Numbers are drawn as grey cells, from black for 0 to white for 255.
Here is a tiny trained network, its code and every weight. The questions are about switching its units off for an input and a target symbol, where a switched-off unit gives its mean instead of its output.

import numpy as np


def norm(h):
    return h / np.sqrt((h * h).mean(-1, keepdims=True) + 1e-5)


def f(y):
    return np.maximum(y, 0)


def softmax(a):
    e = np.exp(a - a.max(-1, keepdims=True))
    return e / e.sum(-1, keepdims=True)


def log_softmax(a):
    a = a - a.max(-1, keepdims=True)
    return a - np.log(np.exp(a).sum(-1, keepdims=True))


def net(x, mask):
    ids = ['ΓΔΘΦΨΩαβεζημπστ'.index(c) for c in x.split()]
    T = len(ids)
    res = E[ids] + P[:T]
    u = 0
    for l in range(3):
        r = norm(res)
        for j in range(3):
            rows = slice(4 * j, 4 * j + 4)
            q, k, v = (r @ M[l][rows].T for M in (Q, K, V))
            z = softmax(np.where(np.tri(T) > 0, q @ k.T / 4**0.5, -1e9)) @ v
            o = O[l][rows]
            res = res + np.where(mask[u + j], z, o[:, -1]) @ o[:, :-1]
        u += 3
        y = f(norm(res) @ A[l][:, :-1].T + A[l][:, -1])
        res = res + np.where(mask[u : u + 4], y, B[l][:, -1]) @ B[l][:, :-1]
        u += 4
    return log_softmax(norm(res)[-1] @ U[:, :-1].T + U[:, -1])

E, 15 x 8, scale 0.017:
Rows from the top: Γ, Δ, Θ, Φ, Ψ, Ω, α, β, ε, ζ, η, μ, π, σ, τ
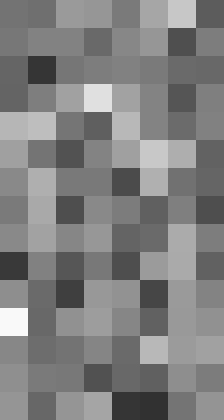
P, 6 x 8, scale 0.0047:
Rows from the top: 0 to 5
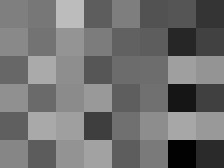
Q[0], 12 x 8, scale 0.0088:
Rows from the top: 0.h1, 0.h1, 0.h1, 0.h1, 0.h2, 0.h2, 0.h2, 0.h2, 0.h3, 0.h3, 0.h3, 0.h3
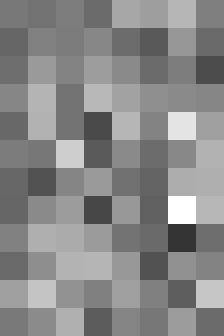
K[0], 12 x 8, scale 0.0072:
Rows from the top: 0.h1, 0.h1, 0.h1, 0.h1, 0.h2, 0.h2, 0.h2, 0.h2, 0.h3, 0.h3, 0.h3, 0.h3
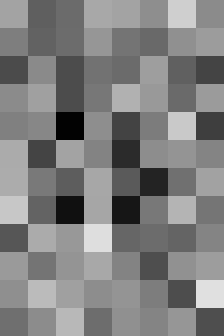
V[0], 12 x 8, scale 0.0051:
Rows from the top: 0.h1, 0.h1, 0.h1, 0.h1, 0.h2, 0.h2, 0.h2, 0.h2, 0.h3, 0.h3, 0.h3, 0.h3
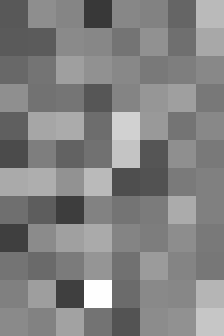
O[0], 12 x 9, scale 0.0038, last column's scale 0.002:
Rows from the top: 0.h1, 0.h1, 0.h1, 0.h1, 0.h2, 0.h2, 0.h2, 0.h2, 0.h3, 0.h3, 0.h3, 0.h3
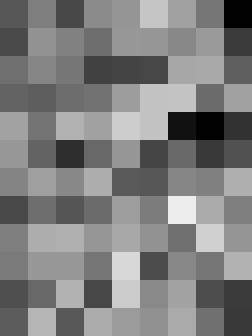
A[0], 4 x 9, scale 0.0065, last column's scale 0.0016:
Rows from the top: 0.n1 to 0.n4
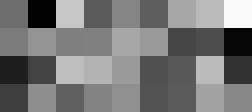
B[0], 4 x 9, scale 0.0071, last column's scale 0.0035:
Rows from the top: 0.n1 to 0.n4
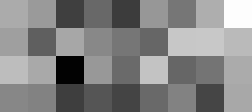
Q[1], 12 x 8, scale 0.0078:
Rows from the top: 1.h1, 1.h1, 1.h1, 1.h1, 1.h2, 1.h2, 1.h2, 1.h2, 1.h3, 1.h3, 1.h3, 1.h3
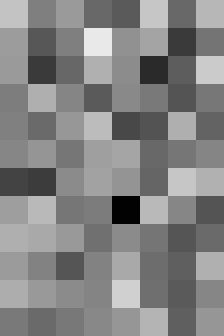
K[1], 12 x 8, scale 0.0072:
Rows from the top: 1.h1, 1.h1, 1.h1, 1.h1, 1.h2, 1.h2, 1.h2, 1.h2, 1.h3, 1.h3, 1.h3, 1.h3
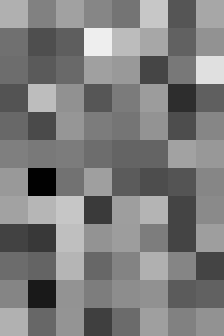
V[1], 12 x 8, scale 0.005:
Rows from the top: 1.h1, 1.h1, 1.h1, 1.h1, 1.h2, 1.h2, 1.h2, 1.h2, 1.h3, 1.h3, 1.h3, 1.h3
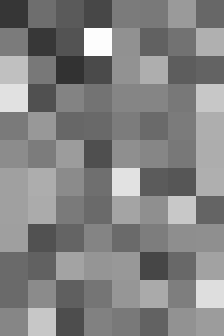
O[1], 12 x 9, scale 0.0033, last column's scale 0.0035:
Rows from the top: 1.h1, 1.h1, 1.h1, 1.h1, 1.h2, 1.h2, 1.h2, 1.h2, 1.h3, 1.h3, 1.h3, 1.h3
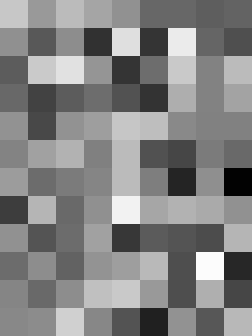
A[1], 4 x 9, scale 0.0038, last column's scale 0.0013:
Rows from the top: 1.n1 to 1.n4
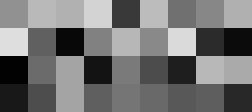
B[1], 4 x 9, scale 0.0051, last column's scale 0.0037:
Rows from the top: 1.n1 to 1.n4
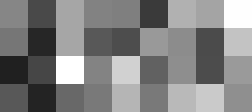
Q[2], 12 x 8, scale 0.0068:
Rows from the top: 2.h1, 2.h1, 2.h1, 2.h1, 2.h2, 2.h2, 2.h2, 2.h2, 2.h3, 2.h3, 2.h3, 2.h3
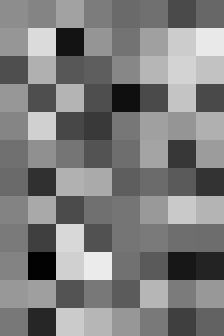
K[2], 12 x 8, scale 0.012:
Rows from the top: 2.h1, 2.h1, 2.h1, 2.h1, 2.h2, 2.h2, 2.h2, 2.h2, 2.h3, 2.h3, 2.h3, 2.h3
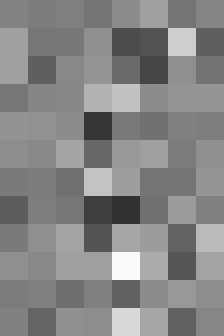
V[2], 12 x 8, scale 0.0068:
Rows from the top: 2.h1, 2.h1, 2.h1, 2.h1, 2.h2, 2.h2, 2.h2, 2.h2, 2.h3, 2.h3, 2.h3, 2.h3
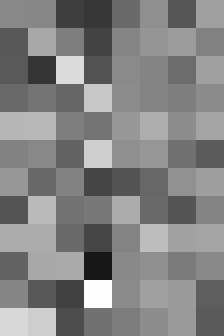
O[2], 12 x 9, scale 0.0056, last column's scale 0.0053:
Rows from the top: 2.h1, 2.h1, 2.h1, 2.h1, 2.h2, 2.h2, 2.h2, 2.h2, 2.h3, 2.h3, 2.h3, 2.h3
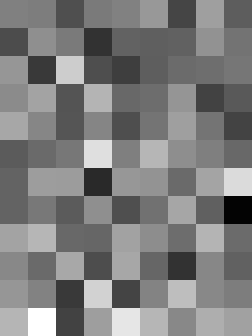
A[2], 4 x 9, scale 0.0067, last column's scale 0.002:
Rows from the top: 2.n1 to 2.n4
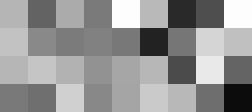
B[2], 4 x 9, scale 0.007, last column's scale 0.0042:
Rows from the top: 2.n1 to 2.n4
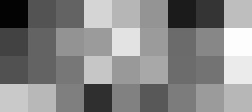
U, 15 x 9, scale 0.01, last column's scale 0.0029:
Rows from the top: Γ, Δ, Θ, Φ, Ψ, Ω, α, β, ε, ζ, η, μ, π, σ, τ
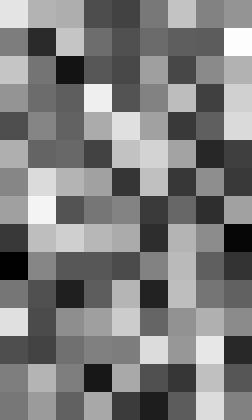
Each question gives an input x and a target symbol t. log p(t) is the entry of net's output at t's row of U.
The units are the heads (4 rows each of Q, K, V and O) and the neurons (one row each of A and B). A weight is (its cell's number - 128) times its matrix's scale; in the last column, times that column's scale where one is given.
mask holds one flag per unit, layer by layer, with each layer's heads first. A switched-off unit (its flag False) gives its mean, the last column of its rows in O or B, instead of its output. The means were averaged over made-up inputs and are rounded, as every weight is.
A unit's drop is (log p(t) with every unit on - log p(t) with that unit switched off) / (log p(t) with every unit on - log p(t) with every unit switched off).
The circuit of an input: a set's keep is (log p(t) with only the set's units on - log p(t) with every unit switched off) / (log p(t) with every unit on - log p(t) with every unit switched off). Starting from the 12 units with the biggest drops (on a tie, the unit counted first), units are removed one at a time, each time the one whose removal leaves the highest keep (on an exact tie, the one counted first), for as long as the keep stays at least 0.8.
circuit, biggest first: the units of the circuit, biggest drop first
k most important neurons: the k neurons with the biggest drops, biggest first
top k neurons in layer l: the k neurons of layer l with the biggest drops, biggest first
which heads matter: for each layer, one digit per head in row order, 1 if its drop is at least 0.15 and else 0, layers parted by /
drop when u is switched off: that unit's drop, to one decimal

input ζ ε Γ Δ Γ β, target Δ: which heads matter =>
010 / 000 / 000
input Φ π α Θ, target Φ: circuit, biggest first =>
[0.n3, 2.h3]
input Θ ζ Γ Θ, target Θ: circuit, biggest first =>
[0.n3, 0.n1]
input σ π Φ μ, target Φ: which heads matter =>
000 / 000 / 000
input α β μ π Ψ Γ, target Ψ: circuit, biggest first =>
[2.h3, 2.n1]
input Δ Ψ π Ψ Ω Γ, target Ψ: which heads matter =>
000 / 010 / 001
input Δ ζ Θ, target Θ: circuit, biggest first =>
[0.n3]
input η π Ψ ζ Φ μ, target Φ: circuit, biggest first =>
[0.h2, 2.h2, 2.h3]
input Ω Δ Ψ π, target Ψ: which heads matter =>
000 / 010 / 000
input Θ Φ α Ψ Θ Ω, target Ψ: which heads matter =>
000 / 010 / 001
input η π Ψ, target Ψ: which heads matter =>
000 / 010 / 000
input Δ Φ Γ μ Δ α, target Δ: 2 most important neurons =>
[1.n3, 0.n4]
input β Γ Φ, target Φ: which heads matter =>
010 / 000 / 000
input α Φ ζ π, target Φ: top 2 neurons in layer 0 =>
[0.n3, 0.n1]
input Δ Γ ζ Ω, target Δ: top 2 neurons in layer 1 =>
[1.n2, 1.n3]
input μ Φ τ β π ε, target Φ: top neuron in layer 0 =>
[0.n3]
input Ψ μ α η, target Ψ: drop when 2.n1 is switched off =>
0.2
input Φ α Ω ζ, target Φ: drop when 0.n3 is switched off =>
0.4
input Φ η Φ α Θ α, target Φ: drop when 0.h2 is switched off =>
0.1
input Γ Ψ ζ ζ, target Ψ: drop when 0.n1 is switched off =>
0.0
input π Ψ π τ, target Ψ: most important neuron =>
[2.n2]
